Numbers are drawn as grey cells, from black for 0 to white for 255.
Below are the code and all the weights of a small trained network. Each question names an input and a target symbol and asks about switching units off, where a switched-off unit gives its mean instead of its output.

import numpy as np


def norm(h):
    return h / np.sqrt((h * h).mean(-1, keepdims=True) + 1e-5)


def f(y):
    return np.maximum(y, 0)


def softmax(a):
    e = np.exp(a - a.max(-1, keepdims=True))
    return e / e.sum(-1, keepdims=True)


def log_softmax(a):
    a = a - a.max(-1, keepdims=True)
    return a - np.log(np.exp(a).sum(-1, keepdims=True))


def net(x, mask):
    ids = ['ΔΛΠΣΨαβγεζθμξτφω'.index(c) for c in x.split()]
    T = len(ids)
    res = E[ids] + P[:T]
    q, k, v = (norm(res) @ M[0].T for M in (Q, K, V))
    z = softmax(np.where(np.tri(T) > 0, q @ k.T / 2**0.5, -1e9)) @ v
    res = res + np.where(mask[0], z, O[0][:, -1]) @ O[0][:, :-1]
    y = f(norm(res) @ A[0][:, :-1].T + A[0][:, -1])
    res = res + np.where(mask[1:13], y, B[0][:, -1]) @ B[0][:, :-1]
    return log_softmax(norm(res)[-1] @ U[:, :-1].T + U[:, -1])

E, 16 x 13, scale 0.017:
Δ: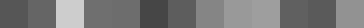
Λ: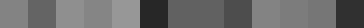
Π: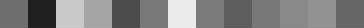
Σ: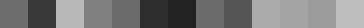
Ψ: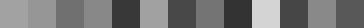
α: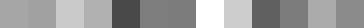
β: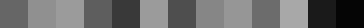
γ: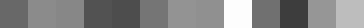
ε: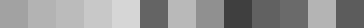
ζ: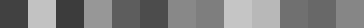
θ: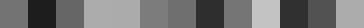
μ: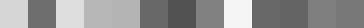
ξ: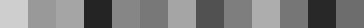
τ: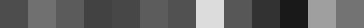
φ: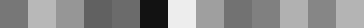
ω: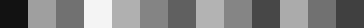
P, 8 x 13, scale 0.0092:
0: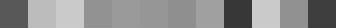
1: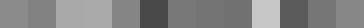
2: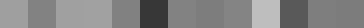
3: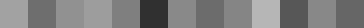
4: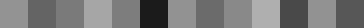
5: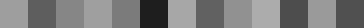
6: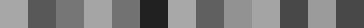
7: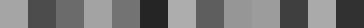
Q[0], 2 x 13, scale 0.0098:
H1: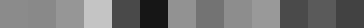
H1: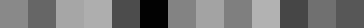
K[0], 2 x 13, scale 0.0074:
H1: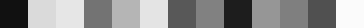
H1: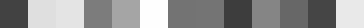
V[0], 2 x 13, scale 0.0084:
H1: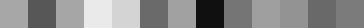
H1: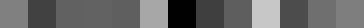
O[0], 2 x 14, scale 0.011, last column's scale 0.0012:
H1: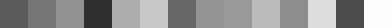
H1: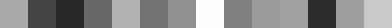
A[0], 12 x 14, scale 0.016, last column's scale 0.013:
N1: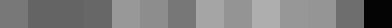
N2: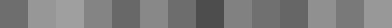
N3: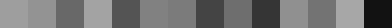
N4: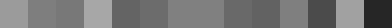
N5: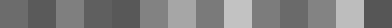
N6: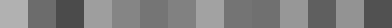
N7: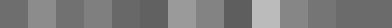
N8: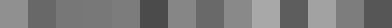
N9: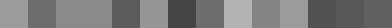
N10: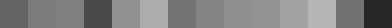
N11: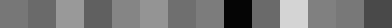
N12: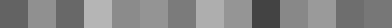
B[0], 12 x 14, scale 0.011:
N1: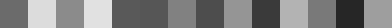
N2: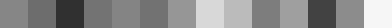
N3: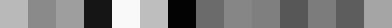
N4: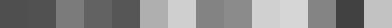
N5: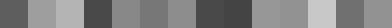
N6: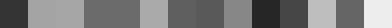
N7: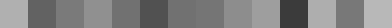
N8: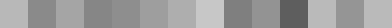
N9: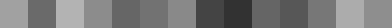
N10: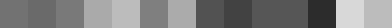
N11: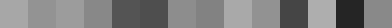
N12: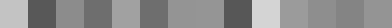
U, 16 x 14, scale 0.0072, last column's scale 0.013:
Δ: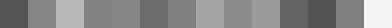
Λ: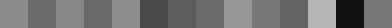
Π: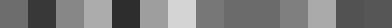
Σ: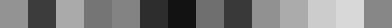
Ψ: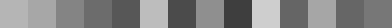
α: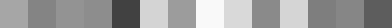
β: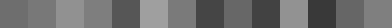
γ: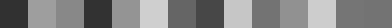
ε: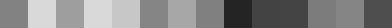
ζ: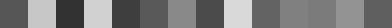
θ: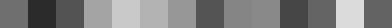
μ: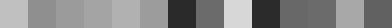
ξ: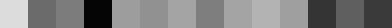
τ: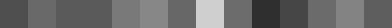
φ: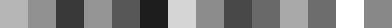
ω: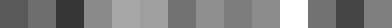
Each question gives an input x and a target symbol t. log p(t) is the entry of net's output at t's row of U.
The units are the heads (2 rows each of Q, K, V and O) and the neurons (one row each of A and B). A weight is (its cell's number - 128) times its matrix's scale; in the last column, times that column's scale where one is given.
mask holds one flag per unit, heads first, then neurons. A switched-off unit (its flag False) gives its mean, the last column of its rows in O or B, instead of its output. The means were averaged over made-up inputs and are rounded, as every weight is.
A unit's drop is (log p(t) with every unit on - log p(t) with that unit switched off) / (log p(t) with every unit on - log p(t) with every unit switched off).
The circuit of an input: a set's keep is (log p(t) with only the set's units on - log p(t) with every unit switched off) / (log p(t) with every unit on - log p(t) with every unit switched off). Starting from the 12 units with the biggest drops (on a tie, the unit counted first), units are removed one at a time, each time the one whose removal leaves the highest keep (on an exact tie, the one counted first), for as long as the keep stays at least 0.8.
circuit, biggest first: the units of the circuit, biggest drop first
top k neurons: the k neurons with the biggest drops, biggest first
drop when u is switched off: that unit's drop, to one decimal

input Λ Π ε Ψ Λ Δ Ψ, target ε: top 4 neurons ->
[N10, N1, N4, N2]
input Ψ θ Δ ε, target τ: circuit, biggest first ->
[H1, N6]
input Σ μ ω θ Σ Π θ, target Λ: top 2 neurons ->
[N1, N10]
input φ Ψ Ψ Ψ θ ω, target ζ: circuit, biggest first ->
[H1, N2]
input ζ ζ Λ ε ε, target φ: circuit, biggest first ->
[N6, N3]
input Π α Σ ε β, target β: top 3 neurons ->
[N9, N10, N8]
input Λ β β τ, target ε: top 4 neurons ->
[N10, N1, N2, N4]
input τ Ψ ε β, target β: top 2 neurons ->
[N4, N3]
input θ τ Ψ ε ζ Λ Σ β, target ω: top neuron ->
[N1]
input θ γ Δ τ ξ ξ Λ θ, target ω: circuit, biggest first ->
[H1, N1]
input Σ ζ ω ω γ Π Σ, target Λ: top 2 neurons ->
[N1, N2]
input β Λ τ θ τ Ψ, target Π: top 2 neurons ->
[N4, N3]
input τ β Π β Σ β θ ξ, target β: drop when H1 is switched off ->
1.4
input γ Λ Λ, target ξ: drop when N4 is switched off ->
0.4
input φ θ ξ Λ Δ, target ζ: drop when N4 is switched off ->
0.1
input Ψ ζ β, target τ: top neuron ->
[N6]
